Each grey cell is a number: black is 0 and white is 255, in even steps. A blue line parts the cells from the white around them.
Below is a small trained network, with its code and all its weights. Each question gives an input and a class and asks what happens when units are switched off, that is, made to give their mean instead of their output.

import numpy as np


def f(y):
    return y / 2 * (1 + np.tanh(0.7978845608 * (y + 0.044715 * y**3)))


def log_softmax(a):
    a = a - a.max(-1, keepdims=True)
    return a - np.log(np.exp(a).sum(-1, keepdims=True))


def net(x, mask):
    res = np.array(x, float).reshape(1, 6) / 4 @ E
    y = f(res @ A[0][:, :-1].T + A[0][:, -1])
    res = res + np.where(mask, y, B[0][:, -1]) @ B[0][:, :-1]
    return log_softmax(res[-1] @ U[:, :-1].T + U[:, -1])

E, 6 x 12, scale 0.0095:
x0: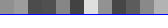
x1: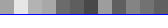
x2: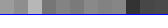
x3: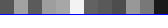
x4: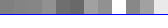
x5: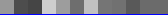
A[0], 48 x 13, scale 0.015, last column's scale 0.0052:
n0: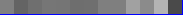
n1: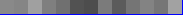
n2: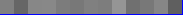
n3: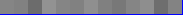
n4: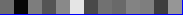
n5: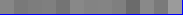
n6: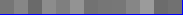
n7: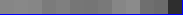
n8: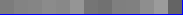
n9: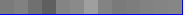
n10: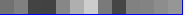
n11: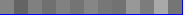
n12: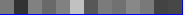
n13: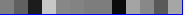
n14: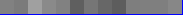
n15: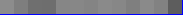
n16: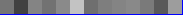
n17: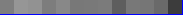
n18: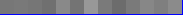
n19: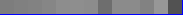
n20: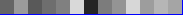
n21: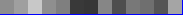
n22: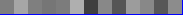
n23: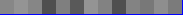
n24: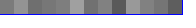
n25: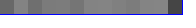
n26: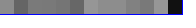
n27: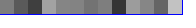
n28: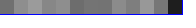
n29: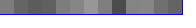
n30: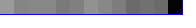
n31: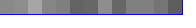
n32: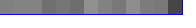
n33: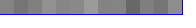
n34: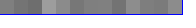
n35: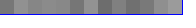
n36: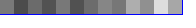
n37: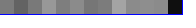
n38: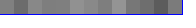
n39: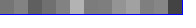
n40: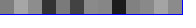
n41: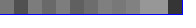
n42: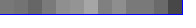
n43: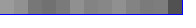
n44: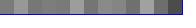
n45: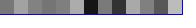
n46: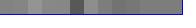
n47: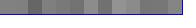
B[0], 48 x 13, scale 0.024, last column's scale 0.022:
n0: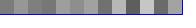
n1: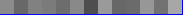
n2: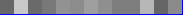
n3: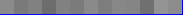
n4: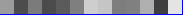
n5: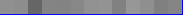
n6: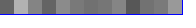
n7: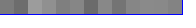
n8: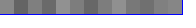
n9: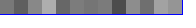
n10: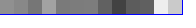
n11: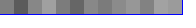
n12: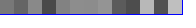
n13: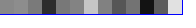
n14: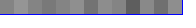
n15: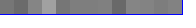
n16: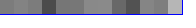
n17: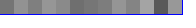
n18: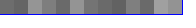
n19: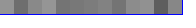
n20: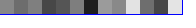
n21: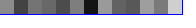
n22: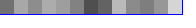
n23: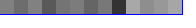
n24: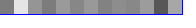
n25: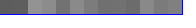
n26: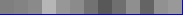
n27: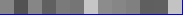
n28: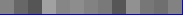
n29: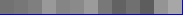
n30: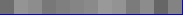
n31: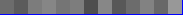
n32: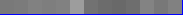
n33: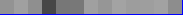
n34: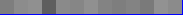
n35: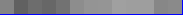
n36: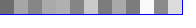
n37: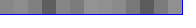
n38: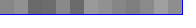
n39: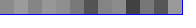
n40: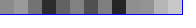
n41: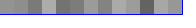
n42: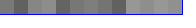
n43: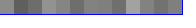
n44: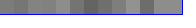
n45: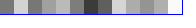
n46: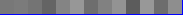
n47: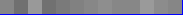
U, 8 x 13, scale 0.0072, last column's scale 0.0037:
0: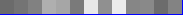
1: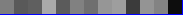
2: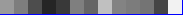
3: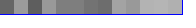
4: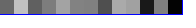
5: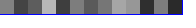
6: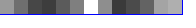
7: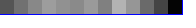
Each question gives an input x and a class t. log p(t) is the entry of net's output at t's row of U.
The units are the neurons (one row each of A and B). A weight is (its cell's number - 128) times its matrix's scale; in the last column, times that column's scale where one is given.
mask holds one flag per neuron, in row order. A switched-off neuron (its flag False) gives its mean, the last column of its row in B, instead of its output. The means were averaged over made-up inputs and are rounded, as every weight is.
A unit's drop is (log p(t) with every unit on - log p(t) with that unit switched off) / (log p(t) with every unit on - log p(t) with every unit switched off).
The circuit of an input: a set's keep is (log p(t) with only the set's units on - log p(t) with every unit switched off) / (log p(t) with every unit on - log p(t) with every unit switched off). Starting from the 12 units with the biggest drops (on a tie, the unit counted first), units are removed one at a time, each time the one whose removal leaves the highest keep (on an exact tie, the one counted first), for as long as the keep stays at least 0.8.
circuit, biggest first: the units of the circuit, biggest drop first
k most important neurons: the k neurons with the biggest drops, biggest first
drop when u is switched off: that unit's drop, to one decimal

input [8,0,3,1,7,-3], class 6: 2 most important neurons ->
(n45; n22)
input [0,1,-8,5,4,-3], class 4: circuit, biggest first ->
(n4; n21)
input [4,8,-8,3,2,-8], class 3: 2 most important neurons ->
(n45; n13)
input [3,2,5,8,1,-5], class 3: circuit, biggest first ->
(n45)
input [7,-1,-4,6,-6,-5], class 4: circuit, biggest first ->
(n45; n36)
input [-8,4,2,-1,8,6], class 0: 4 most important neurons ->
(n20; n40; n21; n13)
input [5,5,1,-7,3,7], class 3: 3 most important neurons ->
(n13; n4; n27)
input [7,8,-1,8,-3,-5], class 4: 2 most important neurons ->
(n45; n13)
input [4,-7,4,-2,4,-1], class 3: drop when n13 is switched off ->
0.6
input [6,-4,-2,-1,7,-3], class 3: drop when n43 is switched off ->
0.0
